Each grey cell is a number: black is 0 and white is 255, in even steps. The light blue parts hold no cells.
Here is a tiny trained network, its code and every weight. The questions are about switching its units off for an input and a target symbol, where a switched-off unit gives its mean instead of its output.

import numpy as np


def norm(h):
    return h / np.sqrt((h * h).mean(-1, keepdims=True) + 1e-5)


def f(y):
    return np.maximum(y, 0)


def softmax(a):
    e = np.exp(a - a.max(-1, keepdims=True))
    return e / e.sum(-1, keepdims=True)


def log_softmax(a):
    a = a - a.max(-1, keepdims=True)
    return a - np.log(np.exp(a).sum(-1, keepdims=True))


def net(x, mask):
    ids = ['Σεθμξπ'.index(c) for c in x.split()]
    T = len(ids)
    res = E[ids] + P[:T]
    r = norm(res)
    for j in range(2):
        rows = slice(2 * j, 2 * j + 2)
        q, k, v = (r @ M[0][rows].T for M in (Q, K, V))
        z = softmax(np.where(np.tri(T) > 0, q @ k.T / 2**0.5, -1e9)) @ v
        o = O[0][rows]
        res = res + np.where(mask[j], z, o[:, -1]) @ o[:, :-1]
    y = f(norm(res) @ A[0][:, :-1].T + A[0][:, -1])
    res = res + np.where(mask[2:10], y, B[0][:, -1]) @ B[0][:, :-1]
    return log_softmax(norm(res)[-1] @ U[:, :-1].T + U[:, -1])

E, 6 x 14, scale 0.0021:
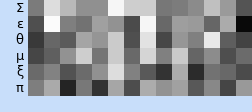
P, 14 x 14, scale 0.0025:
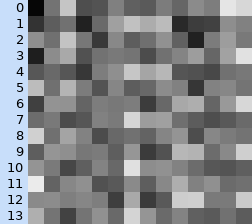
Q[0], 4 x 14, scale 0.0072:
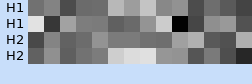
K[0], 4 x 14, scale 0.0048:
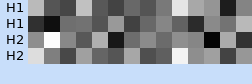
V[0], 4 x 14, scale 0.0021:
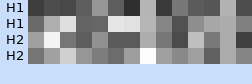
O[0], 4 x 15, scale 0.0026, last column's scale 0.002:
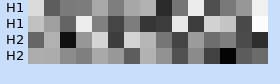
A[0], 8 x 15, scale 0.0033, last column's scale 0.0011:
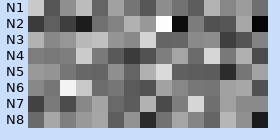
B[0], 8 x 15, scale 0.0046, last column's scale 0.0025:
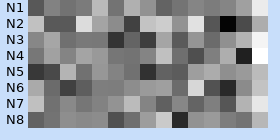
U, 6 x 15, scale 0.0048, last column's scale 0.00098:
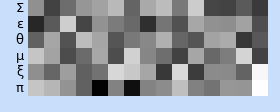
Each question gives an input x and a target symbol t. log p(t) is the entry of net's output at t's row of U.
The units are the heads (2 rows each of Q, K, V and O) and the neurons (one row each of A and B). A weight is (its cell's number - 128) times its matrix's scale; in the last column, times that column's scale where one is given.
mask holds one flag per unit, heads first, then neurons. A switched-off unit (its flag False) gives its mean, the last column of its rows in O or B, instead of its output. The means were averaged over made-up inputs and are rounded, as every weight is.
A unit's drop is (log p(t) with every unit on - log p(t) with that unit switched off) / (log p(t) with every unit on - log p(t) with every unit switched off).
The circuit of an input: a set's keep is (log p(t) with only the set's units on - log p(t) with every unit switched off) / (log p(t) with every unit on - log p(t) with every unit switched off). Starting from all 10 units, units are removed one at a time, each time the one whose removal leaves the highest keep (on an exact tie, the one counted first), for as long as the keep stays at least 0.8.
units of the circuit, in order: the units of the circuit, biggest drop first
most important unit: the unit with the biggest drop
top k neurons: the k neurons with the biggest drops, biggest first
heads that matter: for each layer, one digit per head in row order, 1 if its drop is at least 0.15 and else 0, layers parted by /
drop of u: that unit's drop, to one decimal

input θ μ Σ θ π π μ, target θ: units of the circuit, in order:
[H1; N4]
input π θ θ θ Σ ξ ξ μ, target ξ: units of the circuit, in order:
[H2; N3]
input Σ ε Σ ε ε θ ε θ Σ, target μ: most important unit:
N1
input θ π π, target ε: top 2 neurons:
[N5; N1]
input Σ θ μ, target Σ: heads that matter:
01
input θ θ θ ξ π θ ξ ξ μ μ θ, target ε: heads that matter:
11
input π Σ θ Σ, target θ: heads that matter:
10
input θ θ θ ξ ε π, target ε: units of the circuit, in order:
[N5; H1]
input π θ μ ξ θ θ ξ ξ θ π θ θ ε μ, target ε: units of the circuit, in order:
[H1; N5; N3]
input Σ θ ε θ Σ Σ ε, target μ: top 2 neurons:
[N7; N4]
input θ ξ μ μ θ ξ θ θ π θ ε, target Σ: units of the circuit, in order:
[H1; N2]
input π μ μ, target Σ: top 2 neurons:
[N6; N1]
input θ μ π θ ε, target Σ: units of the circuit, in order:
[N2; H1]
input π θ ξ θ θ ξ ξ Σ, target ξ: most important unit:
H2
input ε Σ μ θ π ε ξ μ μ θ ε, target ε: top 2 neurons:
[N5; N4]
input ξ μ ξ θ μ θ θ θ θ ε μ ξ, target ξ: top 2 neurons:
[N3; N1]
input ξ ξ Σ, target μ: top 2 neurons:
[N6; N1]
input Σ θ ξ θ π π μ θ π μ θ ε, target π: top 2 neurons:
[N4; N1]
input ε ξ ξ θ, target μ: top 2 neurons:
[N7; N3]
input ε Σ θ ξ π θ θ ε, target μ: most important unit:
N3
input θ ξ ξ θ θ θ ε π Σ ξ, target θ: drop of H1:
1.0
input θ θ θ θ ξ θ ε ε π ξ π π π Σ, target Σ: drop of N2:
1.0
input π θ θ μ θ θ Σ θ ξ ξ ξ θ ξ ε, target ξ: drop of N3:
0.2
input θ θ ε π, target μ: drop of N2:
0.0
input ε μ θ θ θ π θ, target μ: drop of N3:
0.2
